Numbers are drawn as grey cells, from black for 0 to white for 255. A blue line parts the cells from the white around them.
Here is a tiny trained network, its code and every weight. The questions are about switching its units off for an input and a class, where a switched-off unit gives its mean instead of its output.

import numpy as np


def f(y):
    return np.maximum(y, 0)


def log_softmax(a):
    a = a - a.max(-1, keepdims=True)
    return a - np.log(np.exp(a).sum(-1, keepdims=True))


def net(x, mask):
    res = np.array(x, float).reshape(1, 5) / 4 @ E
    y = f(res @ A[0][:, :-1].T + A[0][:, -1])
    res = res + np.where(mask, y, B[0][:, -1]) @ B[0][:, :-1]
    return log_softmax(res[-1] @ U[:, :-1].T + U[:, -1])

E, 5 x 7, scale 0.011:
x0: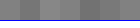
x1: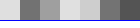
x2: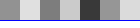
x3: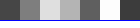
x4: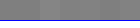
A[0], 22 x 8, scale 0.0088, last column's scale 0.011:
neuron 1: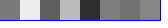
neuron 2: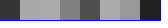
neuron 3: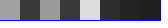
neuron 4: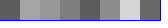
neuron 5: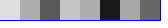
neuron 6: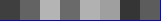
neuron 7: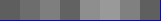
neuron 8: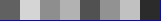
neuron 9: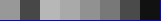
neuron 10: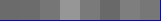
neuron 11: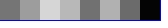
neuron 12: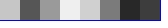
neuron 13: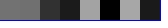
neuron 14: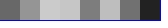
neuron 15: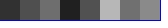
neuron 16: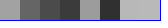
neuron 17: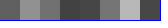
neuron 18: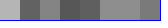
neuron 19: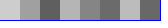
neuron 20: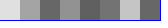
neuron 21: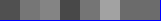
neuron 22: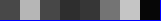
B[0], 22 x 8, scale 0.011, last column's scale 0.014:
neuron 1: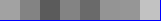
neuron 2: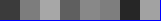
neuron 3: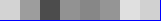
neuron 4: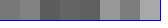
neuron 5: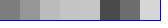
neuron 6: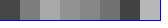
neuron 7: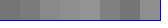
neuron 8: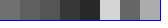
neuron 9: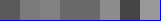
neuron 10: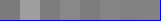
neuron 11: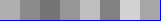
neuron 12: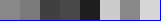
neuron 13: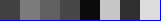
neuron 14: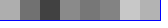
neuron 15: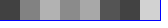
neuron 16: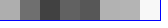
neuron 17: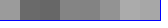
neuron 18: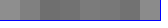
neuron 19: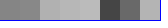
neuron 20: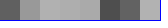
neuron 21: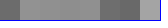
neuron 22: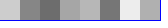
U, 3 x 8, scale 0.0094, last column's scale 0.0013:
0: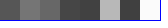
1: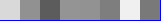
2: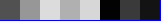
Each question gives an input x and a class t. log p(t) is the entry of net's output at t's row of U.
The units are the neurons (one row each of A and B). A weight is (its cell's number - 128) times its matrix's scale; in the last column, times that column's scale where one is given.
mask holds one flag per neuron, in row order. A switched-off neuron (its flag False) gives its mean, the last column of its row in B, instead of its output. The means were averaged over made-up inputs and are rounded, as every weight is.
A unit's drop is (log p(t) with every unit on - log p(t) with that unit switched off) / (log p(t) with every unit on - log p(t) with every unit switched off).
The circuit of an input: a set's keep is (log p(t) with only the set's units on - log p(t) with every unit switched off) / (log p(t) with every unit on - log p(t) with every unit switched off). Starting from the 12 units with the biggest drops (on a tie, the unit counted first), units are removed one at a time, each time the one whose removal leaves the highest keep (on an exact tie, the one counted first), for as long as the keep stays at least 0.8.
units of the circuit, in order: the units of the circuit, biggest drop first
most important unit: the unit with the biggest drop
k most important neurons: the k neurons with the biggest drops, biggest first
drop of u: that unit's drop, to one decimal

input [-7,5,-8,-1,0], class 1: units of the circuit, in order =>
neuron 3
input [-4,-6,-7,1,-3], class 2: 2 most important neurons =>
neuron 15; neuron 12
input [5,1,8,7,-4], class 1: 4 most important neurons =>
neuron 11; neuron 14; neuron 13; neuron 1
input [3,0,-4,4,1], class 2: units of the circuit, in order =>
neuron 13; neuron 16
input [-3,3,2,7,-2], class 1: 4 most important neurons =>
neuron 11; neuron 13; neuron 14; neuron 15
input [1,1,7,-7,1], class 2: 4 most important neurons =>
neuron 5; neuron 20; neuron 19; neuron 3
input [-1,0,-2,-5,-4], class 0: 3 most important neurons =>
neuron 13; neuron 22; neuron 11
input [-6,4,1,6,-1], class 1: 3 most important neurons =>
neuron 13; neuron 11; neuron 14
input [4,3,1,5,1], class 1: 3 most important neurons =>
neuron 13; neuron 11; neuron 14
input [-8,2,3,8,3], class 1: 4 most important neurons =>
neuron 11; neuron 14; neuron 13; neuron 15
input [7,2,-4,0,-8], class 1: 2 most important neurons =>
neuron 13; neuron 3
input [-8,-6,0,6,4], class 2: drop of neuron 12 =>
0.2
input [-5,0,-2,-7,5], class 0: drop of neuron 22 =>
0.4
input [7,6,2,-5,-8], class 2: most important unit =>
neuron 5
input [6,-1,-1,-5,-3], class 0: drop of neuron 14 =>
0.1
